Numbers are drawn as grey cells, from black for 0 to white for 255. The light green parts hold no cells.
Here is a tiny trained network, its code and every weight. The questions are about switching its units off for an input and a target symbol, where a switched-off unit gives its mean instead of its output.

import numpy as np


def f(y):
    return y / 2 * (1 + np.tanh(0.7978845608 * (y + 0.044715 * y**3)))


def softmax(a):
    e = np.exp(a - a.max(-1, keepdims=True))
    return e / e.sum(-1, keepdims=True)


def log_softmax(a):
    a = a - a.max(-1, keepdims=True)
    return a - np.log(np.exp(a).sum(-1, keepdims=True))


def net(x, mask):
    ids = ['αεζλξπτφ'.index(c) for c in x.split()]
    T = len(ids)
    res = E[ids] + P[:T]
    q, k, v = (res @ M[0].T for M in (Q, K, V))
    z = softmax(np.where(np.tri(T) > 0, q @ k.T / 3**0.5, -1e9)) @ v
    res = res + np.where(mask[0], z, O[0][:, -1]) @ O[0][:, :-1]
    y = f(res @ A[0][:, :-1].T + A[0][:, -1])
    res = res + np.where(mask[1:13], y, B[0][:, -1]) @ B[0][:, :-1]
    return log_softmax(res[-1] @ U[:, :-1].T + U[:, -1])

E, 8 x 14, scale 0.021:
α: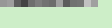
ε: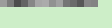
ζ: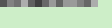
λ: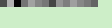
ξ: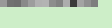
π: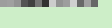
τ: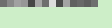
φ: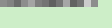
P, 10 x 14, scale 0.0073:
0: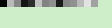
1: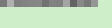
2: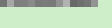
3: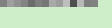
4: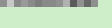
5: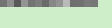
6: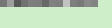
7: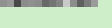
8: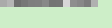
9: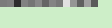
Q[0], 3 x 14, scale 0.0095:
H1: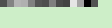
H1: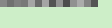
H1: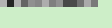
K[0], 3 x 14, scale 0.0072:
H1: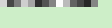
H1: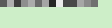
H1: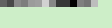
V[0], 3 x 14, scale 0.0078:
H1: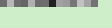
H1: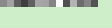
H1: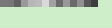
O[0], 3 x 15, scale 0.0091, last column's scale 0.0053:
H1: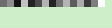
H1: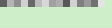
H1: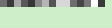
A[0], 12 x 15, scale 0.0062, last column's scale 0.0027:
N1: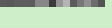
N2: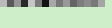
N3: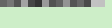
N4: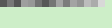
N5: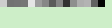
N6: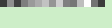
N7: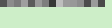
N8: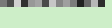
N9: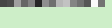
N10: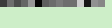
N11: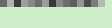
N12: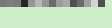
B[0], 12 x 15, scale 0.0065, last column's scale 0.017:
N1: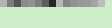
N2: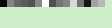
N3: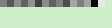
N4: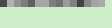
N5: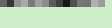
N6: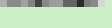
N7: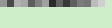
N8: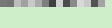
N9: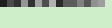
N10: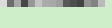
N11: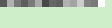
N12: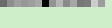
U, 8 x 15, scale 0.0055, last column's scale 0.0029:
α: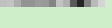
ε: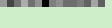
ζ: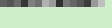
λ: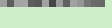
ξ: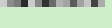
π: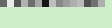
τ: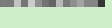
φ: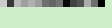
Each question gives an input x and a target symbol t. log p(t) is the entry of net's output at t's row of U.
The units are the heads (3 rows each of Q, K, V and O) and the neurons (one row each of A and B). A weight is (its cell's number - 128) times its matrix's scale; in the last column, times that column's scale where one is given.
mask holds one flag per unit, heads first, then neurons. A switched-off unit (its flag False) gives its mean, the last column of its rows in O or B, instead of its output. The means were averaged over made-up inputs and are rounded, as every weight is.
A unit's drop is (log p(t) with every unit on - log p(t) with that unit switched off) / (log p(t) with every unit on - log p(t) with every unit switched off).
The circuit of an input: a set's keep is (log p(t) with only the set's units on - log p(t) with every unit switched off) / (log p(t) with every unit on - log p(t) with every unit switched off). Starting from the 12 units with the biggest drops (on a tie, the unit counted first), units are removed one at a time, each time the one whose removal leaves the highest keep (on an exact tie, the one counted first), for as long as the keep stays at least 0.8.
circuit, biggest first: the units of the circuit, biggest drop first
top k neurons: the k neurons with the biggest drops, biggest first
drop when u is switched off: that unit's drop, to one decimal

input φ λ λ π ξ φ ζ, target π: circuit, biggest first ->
H1, N7
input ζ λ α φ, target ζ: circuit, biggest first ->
H1, N2
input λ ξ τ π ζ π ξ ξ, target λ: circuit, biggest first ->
H1, N3
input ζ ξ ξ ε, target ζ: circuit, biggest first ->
H1, N2
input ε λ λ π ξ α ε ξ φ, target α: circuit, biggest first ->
H1, N3
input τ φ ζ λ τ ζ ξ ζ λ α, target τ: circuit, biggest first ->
H1, N8, N2
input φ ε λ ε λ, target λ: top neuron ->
N7
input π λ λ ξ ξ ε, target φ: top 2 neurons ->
N5, N11
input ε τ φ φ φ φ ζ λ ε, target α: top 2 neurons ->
N3, N11
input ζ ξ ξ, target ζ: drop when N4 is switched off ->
0.0
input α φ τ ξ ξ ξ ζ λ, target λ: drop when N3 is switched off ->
0.2
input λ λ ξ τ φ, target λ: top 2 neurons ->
N3, N7
